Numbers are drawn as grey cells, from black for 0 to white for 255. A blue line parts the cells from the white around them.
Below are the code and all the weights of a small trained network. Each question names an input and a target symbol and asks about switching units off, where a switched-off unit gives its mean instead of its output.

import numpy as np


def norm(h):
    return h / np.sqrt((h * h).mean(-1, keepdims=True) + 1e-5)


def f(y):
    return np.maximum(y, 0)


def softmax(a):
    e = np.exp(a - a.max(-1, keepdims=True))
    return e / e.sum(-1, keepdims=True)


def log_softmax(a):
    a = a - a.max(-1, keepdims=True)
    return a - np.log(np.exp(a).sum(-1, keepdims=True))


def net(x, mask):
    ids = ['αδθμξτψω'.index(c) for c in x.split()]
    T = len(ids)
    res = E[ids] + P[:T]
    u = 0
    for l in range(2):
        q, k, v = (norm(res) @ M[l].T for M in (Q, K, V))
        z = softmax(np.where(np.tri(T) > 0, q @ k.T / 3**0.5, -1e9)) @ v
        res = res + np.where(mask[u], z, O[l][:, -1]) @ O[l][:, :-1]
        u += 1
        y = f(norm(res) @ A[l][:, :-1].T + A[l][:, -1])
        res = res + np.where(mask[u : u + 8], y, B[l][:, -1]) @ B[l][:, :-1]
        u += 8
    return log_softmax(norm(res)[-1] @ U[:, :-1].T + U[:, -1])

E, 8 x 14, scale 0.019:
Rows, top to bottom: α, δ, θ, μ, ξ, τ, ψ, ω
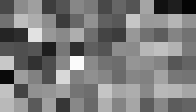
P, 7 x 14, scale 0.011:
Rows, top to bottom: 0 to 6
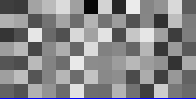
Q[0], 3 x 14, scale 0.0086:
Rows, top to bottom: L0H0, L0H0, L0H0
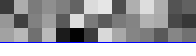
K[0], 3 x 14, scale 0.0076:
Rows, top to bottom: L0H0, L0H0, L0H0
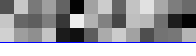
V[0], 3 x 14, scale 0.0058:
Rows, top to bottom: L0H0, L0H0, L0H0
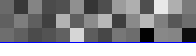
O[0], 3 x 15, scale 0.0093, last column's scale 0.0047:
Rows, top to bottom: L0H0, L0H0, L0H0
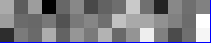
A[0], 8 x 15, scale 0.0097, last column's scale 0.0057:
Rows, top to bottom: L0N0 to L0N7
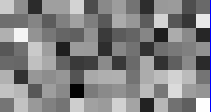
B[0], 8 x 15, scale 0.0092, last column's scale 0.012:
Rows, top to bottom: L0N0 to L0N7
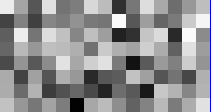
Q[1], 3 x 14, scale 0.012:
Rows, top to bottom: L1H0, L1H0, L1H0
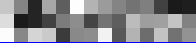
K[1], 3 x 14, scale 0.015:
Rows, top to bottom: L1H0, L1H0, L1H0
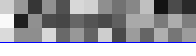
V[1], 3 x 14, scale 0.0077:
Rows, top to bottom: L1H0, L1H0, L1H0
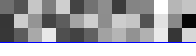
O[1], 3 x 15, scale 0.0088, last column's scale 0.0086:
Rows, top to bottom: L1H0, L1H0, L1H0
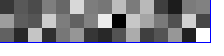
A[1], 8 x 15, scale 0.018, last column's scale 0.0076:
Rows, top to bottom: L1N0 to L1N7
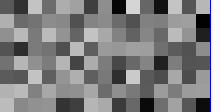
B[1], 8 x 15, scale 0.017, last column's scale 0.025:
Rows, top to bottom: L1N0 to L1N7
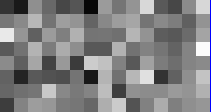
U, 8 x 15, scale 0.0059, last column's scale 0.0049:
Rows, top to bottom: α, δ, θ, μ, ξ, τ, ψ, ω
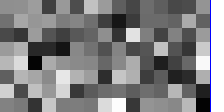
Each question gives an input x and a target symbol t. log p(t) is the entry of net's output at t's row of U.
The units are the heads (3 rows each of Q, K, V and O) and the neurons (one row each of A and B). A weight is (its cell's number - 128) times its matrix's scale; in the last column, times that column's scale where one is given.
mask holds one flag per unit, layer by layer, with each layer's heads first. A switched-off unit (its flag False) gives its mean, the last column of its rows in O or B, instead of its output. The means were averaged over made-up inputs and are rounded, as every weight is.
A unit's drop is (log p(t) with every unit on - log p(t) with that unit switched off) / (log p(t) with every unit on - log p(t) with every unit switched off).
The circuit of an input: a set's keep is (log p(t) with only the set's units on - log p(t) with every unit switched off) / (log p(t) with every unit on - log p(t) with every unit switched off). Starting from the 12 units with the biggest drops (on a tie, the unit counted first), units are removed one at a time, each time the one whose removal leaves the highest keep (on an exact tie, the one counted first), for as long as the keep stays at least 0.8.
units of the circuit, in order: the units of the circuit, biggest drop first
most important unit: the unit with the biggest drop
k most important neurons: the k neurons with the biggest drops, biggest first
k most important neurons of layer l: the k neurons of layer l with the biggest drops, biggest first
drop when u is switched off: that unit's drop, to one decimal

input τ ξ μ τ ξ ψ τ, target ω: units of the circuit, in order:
(L0N1; L0N7; L1N0)
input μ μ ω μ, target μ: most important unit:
L1H0
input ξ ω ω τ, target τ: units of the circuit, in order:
(L1N0; L1N5)
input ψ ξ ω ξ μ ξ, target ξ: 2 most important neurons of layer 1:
(L1N2; L1N0)
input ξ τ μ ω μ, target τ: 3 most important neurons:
(L1N0; L1N5; L1N3)
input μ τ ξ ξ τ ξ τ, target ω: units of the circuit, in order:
(L0N1; L1N0)
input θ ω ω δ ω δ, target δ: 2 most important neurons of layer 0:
(L0N2; L0N6)
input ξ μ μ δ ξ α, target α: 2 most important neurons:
(L1N4; L0N2)
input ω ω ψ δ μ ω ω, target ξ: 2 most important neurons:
(L0N7; L0N0)
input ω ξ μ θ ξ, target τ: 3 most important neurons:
(L0N0; L1N0; L1N5)
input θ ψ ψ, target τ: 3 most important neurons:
(L0N6; L1N0; L1N5)
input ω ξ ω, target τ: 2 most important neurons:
(L1N0; L1N5)
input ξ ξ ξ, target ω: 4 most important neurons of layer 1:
(L1N0; L1N5; L1N3; L1N2)
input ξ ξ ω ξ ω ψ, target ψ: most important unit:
L0H0
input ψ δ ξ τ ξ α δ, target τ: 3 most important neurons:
(L0N2; L1N0; L1N5)
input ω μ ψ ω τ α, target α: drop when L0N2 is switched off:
0.1
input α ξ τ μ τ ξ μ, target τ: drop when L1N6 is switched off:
0.2
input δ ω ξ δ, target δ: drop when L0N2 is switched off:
0.1
